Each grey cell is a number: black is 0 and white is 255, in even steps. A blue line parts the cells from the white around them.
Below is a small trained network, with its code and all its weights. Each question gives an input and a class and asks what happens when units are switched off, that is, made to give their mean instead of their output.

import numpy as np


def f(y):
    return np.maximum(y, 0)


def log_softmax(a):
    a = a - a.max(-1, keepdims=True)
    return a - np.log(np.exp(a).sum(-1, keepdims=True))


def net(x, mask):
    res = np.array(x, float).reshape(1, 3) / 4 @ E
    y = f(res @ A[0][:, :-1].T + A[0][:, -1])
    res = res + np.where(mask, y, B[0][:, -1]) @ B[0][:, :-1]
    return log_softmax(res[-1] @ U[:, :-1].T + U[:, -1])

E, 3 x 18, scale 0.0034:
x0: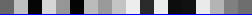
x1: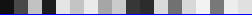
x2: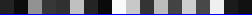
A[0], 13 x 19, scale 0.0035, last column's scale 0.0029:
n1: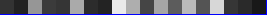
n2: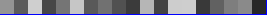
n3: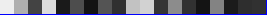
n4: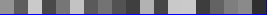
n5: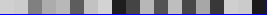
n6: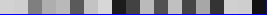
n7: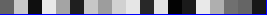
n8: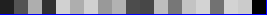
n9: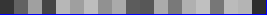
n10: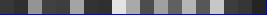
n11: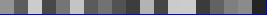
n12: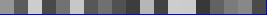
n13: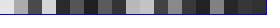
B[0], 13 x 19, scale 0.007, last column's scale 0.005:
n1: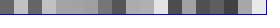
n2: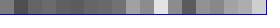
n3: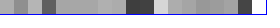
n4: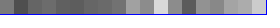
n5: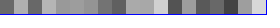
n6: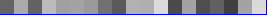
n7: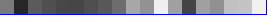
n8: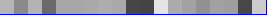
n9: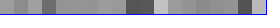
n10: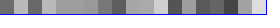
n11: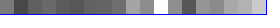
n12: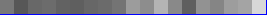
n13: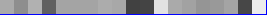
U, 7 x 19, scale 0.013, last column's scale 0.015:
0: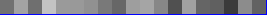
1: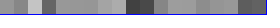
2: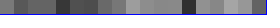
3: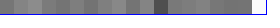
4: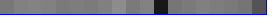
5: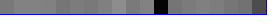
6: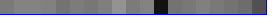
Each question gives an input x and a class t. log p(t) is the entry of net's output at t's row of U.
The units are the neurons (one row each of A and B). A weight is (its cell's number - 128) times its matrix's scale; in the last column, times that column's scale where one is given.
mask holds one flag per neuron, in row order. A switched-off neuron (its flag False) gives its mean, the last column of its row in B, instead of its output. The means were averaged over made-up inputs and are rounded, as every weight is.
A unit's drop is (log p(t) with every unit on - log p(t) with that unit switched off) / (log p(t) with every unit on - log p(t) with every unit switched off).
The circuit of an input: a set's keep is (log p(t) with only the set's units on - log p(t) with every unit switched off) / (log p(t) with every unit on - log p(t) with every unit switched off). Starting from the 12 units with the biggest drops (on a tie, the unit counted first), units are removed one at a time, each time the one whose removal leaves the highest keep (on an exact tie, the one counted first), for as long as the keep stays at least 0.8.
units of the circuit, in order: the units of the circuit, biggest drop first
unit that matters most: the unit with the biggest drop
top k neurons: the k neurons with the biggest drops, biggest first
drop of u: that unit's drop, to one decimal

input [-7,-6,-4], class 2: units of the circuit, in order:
(n11)
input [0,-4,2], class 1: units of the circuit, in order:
(n3, n13)
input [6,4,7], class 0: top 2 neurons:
(n1, n10)
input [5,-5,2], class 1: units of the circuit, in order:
(n3, n13)
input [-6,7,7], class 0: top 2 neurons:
(n1, n10)
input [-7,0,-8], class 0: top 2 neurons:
(n6, n5)
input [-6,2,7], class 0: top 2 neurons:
(n1, n10)
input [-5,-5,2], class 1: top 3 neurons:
(n3, n13, n7)
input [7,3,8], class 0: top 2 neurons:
(n1, n10)
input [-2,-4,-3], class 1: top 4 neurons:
(n3, n13, n1, n10)
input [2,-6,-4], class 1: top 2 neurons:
(n3, n13)
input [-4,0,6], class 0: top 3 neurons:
(n1, n10, n7)
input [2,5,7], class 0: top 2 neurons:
(n1, n10)
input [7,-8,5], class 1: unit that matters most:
n3
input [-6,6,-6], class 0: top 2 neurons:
(n6, n5)
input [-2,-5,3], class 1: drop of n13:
0.2
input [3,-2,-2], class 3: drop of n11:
0.3
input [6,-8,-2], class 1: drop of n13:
0.2
